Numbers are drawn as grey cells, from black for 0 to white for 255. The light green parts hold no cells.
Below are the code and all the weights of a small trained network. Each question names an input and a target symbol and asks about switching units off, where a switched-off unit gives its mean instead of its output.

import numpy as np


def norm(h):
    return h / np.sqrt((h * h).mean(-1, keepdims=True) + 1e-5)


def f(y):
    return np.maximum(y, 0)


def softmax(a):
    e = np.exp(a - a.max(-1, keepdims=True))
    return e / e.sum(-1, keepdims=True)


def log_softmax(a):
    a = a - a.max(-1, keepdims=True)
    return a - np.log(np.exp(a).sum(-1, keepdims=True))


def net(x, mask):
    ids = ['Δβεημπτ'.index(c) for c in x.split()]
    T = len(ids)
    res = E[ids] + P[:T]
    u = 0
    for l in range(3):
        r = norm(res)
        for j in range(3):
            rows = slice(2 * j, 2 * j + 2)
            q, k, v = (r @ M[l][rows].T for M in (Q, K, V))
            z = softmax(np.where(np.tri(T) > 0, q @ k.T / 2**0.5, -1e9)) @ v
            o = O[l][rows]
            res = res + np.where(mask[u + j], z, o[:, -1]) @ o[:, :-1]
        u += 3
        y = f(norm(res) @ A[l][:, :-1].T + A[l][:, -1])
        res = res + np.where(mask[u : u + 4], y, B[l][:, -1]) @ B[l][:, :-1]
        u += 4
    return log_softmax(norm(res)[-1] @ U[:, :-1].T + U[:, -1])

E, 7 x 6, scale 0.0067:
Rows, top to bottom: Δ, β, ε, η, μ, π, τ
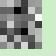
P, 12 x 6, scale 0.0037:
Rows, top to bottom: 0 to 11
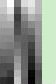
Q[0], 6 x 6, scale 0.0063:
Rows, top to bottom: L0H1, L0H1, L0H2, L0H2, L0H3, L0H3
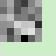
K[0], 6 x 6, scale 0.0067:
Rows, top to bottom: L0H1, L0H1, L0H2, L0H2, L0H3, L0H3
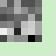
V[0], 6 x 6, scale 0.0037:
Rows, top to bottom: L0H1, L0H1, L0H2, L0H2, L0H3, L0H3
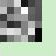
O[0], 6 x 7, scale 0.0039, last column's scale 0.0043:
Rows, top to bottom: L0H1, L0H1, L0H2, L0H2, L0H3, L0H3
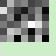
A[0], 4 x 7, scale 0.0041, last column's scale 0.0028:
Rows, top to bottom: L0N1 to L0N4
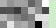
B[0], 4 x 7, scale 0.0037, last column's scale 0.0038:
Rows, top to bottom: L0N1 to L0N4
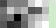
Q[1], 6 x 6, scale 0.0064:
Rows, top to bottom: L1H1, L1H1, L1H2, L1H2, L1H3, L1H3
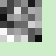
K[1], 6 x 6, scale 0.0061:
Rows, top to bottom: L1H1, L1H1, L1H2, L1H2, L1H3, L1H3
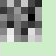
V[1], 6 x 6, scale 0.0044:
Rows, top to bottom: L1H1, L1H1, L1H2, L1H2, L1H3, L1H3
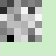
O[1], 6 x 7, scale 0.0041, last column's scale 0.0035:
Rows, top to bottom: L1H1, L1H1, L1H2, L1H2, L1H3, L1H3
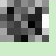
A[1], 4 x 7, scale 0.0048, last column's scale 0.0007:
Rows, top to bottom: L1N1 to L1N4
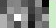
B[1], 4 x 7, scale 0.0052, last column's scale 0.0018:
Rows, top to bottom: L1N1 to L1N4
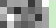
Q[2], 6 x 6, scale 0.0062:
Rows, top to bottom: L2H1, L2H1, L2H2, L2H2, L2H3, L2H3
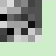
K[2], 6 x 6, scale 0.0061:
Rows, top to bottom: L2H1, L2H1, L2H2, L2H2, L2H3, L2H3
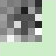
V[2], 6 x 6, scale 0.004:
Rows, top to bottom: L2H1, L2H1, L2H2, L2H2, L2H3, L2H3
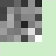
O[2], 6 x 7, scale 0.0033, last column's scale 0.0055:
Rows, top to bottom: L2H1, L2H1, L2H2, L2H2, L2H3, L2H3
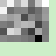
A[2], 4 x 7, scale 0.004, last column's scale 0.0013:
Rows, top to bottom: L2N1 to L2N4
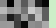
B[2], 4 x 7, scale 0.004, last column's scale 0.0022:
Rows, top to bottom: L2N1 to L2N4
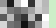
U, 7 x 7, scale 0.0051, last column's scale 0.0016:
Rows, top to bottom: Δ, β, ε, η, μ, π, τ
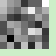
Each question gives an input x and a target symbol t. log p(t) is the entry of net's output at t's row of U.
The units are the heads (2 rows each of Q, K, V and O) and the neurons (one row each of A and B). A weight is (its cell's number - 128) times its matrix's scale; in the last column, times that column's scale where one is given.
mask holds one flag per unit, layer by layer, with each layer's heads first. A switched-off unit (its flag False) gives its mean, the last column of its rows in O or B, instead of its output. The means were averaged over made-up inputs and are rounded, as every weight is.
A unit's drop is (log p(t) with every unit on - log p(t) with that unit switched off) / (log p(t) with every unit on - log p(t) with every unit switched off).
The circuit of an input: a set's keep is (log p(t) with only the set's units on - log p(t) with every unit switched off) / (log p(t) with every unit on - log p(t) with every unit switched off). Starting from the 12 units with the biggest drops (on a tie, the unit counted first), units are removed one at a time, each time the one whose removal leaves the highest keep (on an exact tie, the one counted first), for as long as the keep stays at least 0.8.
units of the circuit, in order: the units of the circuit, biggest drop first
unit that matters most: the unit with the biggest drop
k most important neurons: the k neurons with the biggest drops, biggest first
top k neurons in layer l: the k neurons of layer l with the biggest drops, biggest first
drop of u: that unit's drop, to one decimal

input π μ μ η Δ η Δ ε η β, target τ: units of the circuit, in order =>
(L0H3 L0N2 L1H3)
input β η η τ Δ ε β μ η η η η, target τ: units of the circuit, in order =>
(L0H3 L1H2)
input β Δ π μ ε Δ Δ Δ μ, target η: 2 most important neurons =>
(L0N4 L0N3)
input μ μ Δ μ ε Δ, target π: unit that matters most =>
L2N1
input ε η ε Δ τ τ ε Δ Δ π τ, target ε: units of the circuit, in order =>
(L0N4 L1H3)
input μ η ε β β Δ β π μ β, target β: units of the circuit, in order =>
(L1H2 L0N1 L0N4)
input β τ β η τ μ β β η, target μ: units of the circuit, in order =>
(L0N4 L1H2)
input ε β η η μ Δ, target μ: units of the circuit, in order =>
(L1H3 L0H1 L0N4)
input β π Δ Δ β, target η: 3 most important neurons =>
(L0N4 L0N2 L0N3)
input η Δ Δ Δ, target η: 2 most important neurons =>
(L1N3 L2N4)
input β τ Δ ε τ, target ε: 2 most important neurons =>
(L0N4 L2N3)
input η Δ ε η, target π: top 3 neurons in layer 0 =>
(L0N4 L0N3 L0N1)
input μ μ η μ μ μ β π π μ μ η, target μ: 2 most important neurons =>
(L0N4 L0N1)
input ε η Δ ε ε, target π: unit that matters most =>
L0H3
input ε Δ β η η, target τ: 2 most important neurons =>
(L0N4 L1N2)
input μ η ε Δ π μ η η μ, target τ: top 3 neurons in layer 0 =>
(L0N4 L0N2 L0N1)
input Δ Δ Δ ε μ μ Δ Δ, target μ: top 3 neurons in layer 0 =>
(L0N4 L0N2 L0N1)
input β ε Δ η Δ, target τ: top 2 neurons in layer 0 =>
(L0N4 L0N3)
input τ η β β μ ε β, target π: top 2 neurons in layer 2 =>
(L2N1 L2N3)
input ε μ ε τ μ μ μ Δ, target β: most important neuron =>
(L2N2)
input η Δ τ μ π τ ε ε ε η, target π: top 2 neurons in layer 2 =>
(L2N1 L2N3)
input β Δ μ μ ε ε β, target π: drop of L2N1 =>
0.5
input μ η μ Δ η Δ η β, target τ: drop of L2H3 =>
0.1
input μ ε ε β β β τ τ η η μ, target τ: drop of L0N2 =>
0.1
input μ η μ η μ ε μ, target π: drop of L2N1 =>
0.5
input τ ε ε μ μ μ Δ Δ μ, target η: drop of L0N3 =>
0.2
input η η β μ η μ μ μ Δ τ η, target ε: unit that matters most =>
L1H3
